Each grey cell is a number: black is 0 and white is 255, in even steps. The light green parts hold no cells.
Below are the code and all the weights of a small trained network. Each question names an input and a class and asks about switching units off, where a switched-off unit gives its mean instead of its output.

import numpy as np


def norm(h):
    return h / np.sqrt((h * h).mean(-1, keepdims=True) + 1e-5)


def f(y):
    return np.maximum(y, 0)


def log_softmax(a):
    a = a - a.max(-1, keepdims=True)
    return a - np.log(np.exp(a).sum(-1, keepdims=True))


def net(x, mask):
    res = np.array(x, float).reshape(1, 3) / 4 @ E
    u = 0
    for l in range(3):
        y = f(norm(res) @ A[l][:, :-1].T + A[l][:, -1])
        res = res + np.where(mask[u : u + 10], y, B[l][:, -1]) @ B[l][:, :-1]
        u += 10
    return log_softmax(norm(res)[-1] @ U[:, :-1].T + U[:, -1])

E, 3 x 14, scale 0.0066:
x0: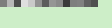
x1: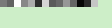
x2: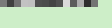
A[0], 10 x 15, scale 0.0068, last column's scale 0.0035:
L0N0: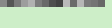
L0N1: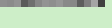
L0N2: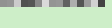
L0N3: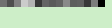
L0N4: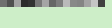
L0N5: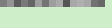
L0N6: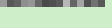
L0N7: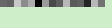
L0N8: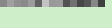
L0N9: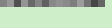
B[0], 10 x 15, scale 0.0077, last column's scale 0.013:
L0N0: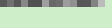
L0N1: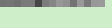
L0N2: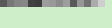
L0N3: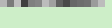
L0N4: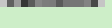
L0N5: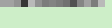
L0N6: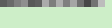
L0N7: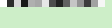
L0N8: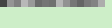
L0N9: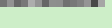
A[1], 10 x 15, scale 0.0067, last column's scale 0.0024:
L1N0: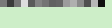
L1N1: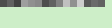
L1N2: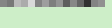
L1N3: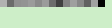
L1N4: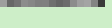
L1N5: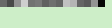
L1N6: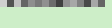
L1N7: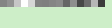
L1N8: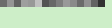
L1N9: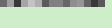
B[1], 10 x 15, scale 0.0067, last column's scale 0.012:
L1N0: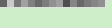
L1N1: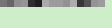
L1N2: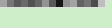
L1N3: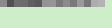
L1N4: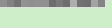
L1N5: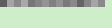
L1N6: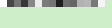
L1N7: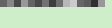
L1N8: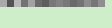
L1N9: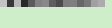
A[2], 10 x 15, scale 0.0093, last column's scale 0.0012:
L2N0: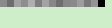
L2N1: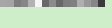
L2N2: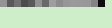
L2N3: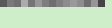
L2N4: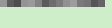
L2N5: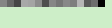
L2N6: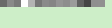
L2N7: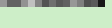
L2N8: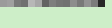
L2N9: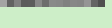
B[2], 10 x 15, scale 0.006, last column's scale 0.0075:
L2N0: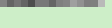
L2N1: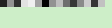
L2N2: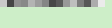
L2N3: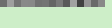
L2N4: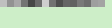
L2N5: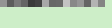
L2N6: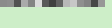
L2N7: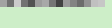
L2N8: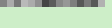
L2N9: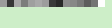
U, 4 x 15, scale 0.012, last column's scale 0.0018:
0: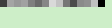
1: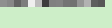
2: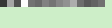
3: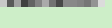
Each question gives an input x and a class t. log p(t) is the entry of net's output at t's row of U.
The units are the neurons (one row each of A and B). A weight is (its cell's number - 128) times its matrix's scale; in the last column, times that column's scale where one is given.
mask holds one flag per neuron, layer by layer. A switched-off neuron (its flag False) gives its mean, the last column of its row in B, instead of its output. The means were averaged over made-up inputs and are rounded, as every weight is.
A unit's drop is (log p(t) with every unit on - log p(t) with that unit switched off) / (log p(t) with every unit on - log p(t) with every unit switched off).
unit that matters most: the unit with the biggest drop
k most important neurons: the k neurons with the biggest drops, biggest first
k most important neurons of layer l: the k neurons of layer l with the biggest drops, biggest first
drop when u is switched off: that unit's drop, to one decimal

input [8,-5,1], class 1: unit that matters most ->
L0N5
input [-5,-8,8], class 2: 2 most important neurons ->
[L0N7 L1N6]
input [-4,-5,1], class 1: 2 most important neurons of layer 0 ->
[L0N5 L0N2]
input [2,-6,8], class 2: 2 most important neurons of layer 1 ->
[L1N6 L1N1]
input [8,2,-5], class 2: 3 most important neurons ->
[L0N7 L1N6 L0N8]
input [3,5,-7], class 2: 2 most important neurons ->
[L0N7 L0N8]
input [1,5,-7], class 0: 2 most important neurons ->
[L0N7 L0N2]
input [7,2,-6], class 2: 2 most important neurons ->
[L0N7 L1N6]
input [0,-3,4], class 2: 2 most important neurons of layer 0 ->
[L0N7 L0N0]
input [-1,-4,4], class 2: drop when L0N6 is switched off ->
0.3
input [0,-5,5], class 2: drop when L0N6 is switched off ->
0.5
